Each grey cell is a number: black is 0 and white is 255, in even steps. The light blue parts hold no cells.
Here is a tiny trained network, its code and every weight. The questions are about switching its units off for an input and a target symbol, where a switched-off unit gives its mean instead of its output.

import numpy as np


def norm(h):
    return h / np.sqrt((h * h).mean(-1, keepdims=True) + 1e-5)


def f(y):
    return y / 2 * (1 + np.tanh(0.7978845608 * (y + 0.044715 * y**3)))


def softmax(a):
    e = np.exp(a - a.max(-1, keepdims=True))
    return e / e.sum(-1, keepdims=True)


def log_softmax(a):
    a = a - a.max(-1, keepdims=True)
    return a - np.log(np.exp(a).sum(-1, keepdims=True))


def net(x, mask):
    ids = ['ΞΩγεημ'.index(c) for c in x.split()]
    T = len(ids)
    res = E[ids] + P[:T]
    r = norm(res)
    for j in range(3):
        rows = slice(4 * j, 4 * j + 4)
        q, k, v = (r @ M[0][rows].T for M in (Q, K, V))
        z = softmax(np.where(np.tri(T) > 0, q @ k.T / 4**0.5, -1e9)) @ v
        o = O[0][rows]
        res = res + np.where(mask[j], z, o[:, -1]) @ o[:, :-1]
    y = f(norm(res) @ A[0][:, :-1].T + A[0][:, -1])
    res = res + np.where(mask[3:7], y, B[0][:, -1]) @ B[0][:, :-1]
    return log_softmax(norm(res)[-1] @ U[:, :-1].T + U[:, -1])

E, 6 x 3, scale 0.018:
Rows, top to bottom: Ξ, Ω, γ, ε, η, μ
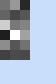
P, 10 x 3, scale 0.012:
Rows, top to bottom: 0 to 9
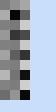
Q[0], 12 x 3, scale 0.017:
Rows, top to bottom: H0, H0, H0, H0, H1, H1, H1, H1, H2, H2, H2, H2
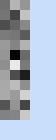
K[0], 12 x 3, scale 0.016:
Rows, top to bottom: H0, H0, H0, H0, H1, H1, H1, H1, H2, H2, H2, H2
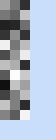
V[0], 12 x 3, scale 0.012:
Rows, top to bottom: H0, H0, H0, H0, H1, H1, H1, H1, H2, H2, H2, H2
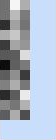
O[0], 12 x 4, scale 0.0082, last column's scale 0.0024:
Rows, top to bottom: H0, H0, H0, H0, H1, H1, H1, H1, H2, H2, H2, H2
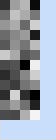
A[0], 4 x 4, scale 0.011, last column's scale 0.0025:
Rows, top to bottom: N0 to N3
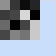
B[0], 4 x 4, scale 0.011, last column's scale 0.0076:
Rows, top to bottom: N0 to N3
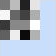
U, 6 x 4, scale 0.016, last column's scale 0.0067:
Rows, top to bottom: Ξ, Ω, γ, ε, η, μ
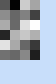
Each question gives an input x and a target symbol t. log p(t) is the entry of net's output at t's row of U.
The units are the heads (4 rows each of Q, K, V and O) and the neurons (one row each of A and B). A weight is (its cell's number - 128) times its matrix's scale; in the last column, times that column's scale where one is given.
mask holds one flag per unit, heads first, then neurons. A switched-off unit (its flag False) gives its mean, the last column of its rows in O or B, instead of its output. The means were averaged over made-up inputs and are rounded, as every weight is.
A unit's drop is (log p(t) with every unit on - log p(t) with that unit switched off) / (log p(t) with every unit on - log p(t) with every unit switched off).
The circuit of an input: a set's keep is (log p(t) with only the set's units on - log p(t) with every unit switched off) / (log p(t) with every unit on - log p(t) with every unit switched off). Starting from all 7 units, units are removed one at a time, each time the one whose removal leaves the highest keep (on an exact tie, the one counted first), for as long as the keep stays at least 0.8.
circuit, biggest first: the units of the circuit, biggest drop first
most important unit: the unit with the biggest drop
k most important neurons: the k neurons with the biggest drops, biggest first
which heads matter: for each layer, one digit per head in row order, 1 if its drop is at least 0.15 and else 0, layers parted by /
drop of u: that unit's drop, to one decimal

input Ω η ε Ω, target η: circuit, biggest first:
(H2)
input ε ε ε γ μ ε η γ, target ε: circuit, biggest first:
(H2 H0)
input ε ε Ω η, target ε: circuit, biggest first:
(H0 N2)
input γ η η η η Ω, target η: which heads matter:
010
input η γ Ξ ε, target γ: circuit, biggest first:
(H1 H2 N0 N1)
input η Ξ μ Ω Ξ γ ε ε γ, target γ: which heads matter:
010
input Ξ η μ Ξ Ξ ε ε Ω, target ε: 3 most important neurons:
(N2 N1 N0)
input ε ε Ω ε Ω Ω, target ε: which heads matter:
100
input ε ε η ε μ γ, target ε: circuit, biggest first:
(H0 N1)
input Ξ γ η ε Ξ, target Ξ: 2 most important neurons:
(N1 N0)
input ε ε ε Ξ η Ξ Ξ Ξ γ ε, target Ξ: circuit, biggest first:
(H1 H2 N1)
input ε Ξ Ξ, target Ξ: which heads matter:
001
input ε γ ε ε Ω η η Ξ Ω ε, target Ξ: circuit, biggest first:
(H1 H2 N0)
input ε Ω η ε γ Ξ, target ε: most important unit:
N2
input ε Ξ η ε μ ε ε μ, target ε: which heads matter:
100
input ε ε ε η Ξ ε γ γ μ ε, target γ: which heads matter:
011
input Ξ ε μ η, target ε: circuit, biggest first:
(N2 H0)
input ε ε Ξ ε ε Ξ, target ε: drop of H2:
0.1
